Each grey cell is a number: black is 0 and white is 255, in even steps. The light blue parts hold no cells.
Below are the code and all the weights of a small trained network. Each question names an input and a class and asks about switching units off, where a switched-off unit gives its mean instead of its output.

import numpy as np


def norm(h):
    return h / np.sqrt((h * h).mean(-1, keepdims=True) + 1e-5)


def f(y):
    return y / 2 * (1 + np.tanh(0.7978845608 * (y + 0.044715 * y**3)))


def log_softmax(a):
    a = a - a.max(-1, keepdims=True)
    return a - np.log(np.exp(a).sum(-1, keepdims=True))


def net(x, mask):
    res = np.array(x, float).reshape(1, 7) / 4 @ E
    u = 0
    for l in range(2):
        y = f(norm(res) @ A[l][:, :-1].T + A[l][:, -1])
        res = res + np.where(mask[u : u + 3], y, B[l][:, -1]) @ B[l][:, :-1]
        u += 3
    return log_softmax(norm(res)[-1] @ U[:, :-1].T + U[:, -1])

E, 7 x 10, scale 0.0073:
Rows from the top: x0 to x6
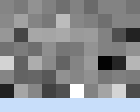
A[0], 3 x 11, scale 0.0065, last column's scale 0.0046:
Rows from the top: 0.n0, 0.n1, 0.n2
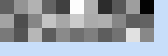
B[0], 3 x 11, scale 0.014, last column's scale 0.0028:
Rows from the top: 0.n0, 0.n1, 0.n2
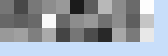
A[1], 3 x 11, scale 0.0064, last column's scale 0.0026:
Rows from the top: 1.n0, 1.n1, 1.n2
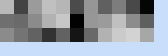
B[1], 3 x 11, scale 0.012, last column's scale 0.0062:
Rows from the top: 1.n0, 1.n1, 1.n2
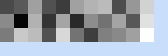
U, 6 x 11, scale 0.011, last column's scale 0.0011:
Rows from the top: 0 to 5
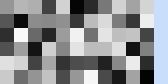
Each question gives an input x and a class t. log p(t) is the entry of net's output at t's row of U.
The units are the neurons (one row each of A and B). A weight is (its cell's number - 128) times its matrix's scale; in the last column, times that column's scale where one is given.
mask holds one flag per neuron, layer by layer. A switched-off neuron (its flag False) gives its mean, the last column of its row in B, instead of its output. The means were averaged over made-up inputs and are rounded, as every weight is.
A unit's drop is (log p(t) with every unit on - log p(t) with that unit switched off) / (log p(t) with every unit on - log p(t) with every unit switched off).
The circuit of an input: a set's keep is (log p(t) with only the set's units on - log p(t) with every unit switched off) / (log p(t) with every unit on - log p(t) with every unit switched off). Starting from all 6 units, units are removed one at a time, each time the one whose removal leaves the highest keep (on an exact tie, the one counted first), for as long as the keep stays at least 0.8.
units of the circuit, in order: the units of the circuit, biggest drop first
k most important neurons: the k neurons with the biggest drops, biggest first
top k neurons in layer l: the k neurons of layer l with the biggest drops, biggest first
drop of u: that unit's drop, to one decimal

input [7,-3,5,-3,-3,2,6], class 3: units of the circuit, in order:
[1.n1; 1.n2]
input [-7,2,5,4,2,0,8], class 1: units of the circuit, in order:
[0.n0]
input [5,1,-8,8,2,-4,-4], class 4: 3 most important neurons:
[0.n2; 0.n0; 1.n1]
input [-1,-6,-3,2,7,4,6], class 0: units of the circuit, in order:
[0.n0; 1.n2]
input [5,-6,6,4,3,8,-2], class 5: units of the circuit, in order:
[0.n0; 1.n1]
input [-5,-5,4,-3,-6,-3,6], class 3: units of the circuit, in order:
[1.n2; 1.n1]
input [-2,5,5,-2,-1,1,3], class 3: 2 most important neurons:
[0.n0; 1.n1]
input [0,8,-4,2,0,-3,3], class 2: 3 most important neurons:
[1.n1; 0.n0; 0.n2]
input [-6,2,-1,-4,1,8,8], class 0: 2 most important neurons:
[0.n0; 1.n0]
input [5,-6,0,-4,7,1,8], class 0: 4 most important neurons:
[0.n0; 1.n2; 0.n1; 1.n0]
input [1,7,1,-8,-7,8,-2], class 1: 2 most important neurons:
[1.n2; 0.n2]
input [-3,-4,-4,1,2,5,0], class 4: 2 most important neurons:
[0.n2; 1.n1]
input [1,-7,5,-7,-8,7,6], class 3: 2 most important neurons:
[1.n2; 1.n1]
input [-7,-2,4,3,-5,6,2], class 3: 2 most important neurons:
[0.n0; 1.n1]
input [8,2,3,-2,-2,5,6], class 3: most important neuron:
[1.n2]
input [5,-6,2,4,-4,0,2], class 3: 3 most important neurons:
[0.n0; 1.n1; 1.n2]
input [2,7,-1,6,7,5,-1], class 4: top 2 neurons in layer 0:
[0.n2; 0.n1]
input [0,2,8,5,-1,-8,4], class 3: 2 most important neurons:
[1.n1; 0.n0]
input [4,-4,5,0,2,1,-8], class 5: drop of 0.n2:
0.1
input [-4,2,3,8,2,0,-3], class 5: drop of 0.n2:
0.0
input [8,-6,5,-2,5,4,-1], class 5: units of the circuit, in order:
[1.n1]
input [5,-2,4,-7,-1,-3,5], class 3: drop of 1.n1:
0.4
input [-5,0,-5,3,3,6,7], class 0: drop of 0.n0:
1.2
